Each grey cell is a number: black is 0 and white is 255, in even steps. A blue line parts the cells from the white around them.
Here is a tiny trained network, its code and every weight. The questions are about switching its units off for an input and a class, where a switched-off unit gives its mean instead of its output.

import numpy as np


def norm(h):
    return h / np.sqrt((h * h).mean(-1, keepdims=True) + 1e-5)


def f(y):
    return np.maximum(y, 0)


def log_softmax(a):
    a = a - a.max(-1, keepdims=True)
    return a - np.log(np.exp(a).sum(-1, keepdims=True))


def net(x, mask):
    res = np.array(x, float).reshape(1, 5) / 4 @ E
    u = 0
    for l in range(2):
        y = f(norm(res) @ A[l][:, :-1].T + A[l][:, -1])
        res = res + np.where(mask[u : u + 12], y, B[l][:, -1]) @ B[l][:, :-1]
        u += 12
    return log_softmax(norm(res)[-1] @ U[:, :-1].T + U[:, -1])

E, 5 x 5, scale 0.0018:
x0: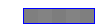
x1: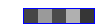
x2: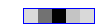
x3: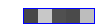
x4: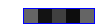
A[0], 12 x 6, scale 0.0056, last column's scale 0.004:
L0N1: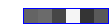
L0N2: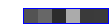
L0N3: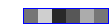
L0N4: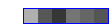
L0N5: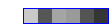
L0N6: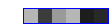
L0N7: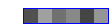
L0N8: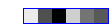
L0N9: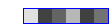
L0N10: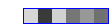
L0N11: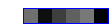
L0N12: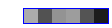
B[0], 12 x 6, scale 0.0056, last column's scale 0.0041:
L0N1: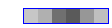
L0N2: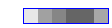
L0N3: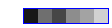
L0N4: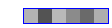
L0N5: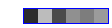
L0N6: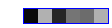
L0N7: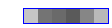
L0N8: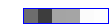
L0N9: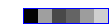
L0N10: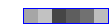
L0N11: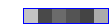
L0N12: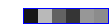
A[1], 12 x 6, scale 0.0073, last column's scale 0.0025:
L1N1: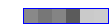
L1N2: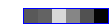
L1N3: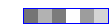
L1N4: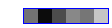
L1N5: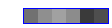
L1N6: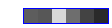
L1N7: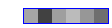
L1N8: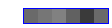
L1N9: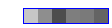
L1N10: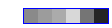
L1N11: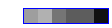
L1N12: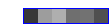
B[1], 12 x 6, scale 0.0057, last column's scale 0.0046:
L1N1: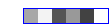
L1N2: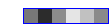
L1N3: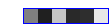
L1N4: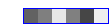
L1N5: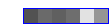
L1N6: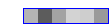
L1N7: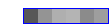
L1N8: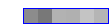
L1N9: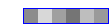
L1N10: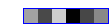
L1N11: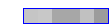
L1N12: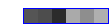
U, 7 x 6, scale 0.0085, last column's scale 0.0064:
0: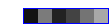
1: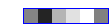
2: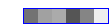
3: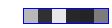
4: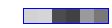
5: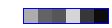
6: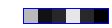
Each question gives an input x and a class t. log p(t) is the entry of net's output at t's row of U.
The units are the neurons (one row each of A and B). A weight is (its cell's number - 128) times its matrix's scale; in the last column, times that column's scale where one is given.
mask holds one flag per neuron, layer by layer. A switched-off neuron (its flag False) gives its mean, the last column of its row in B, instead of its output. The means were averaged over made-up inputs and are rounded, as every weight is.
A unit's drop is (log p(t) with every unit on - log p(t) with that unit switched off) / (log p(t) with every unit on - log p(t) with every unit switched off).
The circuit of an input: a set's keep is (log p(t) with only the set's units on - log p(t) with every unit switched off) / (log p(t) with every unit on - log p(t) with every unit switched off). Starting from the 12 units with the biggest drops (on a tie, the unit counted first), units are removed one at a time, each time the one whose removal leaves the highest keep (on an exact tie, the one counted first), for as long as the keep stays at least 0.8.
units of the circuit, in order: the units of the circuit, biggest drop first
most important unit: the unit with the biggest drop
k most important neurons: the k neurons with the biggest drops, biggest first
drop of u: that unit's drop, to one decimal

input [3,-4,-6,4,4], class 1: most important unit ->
L0N1
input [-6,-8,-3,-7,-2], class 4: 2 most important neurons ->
[L0N10 L0N3]
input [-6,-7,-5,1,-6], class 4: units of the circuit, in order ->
[L0N10 L1N4]
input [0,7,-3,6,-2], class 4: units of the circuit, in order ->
[L0N7 L0N9 L1N4]
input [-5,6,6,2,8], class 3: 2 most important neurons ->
[L1N4 L0N11]
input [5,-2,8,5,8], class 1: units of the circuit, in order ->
[L0N8 L0N4]
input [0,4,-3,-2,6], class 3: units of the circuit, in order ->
[L0N11 L1N4]
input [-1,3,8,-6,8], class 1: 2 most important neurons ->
[L0N8 L1N3]
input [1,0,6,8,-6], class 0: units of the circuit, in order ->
[L0N3 L1N3]
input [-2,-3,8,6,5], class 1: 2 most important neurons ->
[L0N8 L0N9]
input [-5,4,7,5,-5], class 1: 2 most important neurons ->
[L0N8 L0N9]
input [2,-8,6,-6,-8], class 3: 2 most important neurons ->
[L1N3 L0N1]
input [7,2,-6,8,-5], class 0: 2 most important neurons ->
[L1N12 L0N1]
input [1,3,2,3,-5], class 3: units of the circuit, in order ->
[L1N3]
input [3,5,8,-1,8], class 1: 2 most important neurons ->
[L0N8 L1N3]
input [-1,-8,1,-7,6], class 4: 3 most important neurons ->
[L0N10 L0N3 L1N3]
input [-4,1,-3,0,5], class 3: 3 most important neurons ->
[L0N11 L1N4 L0N7]
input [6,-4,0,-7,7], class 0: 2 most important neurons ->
[L0N9 L0N6]
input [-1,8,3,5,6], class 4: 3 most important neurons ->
[L0N2 L1N3 L1N9]
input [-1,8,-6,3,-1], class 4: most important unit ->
L0N7
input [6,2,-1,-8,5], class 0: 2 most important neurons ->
[L0N6 L0N9]
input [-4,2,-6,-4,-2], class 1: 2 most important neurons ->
[L0N9 L0N3]
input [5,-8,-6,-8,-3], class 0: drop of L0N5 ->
0.3
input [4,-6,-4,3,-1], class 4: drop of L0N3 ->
0.2
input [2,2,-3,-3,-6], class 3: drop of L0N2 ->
0.1
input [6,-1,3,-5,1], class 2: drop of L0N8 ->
0.2
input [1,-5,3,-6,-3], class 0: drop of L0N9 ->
0.1
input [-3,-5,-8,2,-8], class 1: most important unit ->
L1N2
